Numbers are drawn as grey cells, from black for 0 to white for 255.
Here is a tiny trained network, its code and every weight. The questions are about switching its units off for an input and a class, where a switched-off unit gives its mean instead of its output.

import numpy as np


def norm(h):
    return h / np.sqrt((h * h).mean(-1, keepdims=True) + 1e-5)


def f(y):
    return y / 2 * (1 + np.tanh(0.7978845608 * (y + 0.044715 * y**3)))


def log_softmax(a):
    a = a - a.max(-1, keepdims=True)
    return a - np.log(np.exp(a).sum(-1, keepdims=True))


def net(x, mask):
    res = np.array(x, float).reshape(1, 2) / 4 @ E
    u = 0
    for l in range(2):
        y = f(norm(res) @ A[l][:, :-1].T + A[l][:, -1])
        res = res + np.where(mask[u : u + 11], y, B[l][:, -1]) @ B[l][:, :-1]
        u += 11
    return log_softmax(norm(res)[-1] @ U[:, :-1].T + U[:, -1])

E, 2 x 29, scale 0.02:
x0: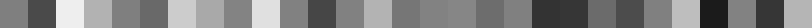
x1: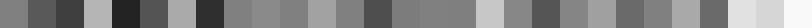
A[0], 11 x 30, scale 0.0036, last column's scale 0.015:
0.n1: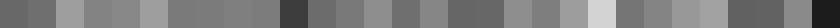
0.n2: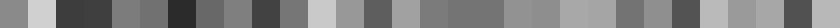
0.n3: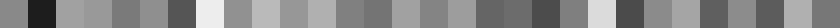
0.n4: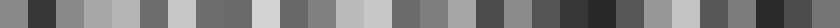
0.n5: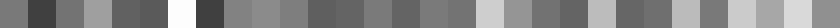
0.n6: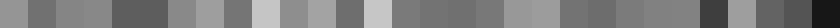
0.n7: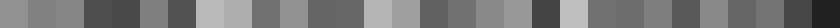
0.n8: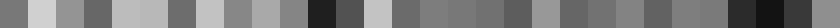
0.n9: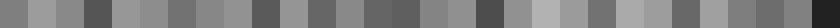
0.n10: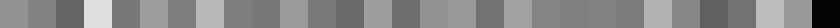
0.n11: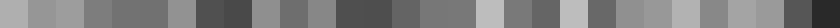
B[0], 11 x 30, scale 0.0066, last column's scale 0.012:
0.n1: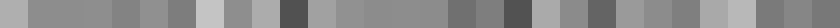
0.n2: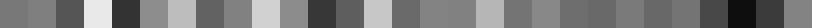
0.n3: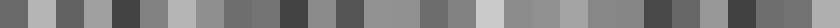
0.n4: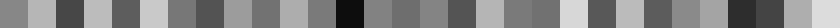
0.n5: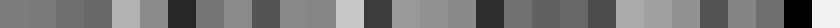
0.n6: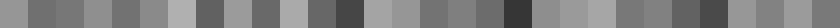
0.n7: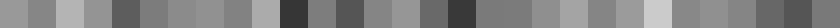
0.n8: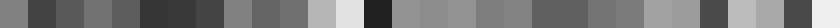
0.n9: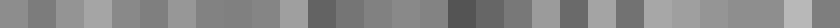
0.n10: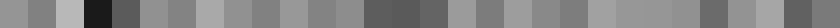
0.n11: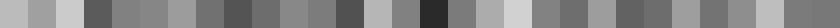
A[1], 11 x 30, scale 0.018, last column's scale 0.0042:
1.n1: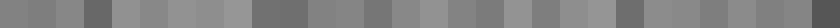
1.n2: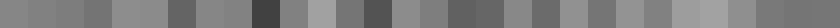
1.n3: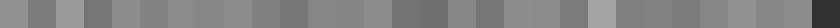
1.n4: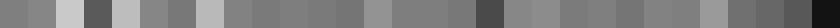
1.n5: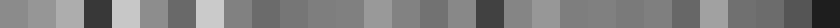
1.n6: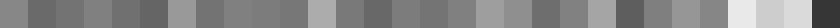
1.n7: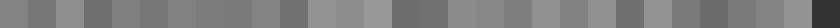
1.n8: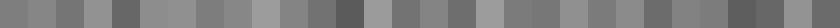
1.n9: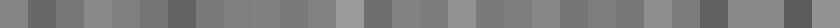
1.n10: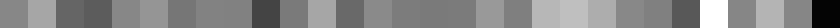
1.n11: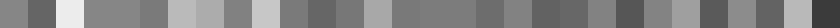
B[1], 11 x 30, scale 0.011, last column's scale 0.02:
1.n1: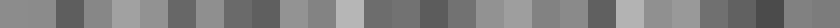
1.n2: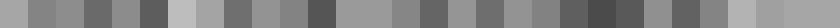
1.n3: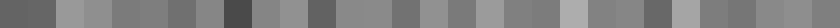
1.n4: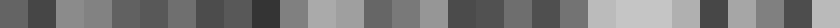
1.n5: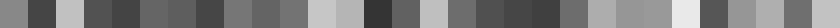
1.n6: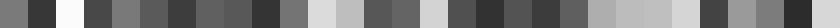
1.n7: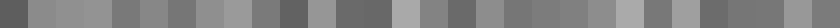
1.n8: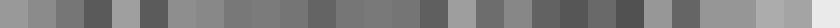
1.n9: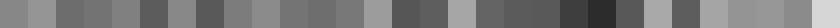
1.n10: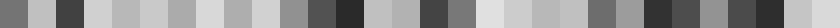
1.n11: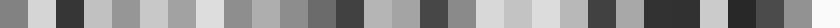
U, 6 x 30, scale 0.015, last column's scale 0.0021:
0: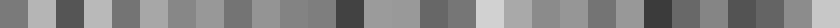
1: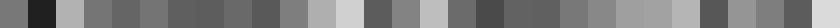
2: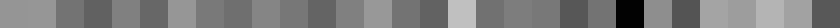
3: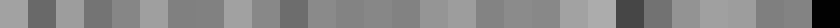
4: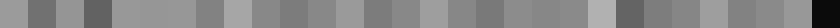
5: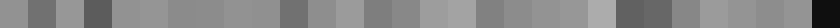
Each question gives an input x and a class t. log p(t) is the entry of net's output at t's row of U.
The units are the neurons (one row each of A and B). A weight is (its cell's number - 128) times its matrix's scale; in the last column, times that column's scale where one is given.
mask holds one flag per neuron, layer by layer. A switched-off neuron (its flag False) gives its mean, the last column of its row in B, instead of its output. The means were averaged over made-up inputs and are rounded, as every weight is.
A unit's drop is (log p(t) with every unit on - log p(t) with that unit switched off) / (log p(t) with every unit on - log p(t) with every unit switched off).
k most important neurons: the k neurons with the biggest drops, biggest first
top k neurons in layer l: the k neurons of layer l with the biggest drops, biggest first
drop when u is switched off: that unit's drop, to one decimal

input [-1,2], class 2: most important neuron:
(1.n6)
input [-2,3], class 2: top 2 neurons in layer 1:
(1.n6 1.n11)
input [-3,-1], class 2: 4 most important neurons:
(0.n2 1.n8 1.n11 1.n10)
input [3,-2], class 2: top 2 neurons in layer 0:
(0.n4 0.n8)
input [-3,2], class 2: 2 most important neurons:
(0.n2 1.n11)
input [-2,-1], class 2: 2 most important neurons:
(0.n2 1.n11)
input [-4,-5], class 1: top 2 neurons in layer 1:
(1.n5 1.n11)
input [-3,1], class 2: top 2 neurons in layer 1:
(1.n8 1.n11)
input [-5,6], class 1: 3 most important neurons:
(1.n6 1.n11 0.n4)
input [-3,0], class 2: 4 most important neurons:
(0.n2 1.n8 1.n11 1.n10)
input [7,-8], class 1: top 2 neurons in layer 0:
(0.n2 0.n8)
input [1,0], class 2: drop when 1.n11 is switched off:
0.1
